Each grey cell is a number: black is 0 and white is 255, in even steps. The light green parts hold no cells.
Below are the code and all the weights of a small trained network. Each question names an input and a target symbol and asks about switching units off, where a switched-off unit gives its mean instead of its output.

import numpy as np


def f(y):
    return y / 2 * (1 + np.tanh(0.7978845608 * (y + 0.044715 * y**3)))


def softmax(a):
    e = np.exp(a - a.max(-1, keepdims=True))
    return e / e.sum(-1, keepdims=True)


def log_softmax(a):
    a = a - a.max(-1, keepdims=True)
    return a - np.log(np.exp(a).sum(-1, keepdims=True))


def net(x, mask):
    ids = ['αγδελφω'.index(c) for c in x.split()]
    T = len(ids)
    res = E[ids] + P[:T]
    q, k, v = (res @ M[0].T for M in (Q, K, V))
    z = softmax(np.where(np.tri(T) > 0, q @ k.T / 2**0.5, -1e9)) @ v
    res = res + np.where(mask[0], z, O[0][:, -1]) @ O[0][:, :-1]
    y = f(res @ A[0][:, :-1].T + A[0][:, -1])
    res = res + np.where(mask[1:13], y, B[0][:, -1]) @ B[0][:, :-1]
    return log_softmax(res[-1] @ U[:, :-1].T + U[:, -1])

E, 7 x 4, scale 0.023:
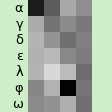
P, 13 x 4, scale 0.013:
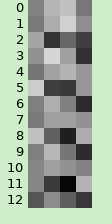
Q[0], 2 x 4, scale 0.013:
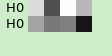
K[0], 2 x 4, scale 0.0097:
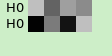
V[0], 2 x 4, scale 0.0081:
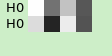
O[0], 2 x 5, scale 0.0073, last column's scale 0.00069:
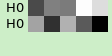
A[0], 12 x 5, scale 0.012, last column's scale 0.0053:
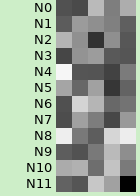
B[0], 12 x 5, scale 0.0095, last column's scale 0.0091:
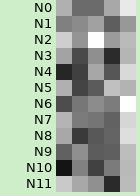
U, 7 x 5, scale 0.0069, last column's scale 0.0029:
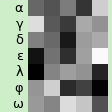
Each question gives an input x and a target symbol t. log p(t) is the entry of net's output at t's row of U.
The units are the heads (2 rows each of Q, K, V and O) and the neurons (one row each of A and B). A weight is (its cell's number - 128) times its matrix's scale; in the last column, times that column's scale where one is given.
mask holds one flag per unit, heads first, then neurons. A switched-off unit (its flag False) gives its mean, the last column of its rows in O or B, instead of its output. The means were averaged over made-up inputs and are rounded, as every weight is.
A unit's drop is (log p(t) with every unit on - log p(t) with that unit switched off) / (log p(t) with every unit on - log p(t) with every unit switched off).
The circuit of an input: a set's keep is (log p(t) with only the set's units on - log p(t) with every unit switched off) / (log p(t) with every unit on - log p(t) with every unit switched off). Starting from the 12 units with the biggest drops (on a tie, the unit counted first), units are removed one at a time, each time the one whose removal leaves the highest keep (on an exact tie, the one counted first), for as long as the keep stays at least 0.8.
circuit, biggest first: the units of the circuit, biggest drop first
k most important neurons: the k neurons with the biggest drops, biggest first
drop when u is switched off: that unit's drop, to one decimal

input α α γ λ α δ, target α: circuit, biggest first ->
N4
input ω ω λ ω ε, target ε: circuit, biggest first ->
N10, N2, H0
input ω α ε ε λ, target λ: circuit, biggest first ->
N10, N6, H0
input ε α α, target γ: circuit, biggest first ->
N0, N4, N6
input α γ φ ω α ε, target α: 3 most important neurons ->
N4, N8, N0
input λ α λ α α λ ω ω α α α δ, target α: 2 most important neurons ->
N4, N0
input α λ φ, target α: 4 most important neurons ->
N4, N2, N0, N5
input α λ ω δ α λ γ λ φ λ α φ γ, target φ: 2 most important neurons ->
N7, N8
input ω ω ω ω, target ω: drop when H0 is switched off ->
0.7
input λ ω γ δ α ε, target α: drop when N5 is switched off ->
0.2
